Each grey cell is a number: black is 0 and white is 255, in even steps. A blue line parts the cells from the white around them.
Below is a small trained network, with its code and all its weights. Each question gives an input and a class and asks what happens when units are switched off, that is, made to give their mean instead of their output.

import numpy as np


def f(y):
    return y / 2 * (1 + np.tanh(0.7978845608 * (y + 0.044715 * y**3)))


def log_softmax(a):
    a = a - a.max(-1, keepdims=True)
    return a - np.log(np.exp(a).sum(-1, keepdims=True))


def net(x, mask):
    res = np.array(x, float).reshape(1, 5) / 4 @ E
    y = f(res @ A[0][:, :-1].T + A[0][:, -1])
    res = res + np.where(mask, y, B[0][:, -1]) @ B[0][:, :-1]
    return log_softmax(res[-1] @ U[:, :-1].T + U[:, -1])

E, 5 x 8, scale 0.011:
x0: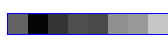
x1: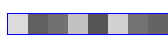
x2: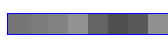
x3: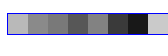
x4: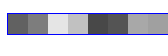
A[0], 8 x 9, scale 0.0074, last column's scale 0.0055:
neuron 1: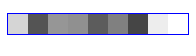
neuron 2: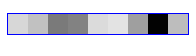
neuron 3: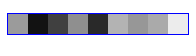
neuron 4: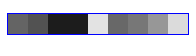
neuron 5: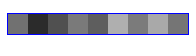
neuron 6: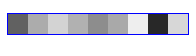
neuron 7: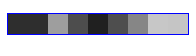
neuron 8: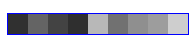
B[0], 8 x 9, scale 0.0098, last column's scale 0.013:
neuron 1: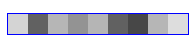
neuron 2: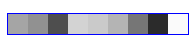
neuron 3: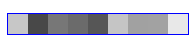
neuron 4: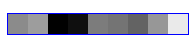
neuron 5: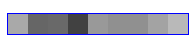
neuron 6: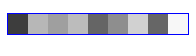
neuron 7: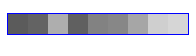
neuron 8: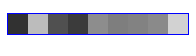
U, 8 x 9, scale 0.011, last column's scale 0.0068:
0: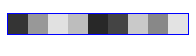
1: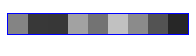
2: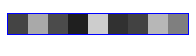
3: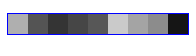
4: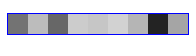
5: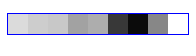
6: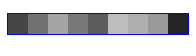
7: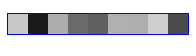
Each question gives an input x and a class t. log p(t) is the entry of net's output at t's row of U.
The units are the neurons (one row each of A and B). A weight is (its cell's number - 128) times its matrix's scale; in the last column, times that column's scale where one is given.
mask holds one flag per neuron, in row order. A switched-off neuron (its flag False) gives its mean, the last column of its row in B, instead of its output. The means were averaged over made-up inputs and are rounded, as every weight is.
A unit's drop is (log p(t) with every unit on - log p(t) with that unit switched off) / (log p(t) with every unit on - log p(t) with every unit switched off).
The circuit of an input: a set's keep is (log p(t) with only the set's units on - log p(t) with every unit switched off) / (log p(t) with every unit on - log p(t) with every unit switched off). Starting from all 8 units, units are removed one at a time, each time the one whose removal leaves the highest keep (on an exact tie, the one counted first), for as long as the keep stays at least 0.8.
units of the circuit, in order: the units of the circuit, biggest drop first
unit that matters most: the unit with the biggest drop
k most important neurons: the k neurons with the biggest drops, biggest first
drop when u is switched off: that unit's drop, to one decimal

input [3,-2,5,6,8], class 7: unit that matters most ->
neuron 7
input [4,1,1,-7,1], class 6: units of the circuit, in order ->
[neuron 4; neuron 2]
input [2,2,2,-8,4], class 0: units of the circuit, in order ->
[neuron 6; neuron 2]
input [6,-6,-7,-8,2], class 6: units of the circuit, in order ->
[neuron 6; neuron 7]
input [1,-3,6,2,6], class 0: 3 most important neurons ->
[neuron 4; neuron 3; neuron 7]
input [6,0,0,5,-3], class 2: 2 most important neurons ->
[neuron 4; neuron 8]
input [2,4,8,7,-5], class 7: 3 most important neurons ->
[neuron 3; neuron 1; neuron 2]
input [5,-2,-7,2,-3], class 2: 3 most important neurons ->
[neuron 8; neuron 4; neuron 2]
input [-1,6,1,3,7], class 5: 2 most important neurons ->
[neuron 1; neuron 5]
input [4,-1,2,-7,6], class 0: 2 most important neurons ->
[neuron 6; neuron 4]
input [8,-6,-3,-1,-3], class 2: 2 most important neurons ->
[neuron 8; neuron 4]
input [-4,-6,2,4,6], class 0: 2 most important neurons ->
[neuron 4; neuron 2]
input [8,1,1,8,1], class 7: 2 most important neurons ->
[neuron 3; neuron 1]
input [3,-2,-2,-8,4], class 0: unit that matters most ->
neuron 6
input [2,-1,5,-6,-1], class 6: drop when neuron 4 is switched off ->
0.2
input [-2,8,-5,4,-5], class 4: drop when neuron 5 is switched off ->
0.0
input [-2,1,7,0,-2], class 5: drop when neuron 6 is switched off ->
0.1
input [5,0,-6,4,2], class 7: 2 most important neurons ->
[neuron 3; neuron 1]
